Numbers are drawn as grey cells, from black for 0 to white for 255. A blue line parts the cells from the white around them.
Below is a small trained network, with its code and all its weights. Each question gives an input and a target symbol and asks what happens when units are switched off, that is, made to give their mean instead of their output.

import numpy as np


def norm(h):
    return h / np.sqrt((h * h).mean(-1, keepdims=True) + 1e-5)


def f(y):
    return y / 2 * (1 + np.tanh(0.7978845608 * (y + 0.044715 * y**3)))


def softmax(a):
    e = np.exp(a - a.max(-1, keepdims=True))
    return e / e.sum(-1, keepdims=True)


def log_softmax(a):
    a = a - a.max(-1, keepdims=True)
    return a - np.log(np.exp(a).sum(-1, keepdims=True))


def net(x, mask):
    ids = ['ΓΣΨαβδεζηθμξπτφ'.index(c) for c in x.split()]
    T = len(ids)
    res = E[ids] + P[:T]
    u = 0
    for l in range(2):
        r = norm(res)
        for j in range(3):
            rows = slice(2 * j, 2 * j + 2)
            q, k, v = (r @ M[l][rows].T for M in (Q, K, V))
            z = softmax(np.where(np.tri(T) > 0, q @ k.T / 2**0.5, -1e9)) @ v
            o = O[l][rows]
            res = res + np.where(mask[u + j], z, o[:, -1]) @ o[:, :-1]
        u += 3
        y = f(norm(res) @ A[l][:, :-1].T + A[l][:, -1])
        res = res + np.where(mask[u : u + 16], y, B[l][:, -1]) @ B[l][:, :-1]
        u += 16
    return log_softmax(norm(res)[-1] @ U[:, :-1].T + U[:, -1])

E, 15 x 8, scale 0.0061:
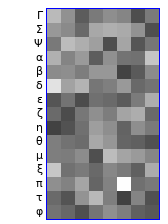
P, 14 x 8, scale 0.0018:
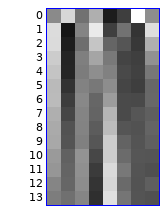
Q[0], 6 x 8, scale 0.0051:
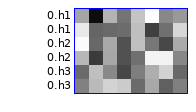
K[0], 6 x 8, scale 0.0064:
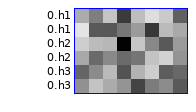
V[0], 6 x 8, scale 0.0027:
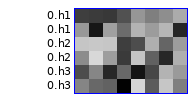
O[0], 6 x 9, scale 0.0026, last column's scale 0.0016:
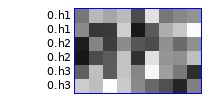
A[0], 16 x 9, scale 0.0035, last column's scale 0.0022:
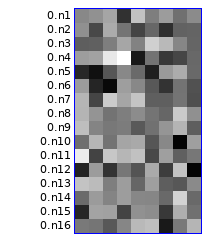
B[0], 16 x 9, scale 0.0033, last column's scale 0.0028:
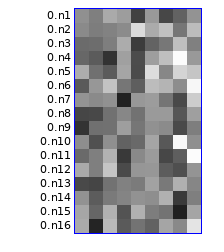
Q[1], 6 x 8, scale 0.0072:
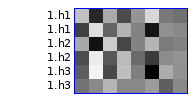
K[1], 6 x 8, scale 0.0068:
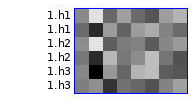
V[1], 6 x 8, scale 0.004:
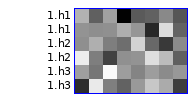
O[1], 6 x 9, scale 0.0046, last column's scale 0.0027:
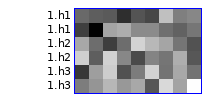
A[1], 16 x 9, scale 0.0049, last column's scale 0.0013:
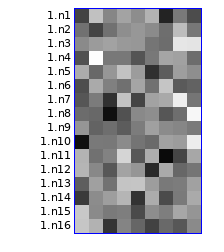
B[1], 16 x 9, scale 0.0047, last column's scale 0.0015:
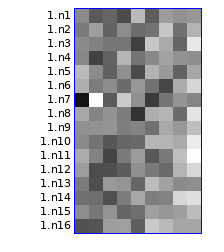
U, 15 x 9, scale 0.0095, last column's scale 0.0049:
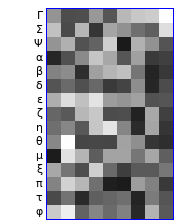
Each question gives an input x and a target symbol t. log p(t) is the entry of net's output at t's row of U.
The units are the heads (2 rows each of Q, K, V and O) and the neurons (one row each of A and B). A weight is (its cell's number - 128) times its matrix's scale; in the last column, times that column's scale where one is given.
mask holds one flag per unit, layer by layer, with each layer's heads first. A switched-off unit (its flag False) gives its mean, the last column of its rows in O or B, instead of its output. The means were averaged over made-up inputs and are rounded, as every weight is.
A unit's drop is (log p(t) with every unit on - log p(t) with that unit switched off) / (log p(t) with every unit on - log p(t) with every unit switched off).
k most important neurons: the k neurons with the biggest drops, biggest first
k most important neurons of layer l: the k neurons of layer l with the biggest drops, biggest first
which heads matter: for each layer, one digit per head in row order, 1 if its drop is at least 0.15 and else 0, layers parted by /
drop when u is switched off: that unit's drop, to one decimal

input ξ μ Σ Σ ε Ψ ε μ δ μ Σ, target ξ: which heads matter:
110 / 101
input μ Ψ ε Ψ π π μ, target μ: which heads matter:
101 / 001
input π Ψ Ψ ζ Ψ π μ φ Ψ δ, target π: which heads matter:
011 / 010
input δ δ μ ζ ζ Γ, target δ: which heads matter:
110 / 100
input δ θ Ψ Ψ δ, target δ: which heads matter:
110 / 100
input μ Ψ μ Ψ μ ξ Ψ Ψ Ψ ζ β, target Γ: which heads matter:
010 / 000
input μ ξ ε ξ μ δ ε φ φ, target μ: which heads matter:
001 / 001
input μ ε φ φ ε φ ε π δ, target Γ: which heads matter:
010 / 001
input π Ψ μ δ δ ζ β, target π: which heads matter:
111 / 110
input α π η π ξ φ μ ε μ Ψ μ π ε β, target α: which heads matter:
110 / 100
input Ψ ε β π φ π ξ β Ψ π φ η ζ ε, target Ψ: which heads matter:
101 / 111
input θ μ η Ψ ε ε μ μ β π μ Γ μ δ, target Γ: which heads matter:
110 / 000
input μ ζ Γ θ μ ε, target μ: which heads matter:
001 / 000
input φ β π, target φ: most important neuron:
0.n10
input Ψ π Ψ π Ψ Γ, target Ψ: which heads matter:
101 / 001
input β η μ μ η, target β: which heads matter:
110 / 010
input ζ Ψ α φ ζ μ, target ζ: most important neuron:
0.n6
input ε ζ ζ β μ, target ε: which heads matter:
101 / 101
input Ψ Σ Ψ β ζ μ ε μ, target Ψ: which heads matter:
111 / 111
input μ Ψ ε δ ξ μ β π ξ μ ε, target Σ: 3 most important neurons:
0.n15, 0.n12, 1.n7
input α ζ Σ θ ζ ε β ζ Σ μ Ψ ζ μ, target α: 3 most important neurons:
0.n11, 0.n7, 0.n6
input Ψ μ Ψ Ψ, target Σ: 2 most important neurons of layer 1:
1.n7, 1.n6
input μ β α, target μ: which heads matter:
001 / 001
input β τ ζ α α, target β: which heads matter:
100 / 010
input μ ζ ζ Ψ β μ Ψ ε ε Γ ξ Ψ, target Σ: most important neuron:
0.n15
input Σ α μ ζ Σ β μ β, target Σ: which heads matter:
110 / 010
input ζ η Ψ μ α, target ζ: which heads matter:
111 / 110
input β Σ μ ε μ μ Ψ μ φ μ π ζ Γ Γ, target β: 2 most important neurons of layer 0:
0.n5, 0.n10
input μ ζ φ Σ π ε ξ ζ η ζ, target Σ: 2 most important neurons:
1.n7, 0.n11
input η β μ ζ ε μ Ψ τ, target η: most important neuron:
0.n6
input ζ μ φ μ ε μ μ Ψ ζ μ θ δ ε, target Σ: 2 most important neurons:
0.n15, 1.n7
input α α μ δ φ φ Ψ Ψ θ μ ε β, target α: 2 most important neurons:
0.n11, 0.n7
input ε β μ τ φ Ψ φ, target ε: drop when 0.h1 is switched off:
0.3
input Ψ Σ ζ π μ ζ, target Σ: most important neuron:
0.n11
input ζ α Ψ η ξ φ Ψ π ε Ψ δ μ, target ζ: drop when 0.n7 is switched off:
0.1
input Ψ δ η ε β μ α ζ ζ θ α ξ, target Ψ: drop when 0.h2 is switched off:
0.2
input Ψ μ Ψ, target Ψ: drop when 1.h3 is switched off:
0.5
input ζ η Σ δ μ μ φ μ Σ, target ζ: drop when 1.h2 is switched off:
0.4
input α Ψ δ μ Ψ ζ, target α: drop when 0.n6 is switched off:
0.2
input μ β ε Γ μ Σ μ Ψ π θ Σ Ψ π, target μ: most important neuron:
0.n5
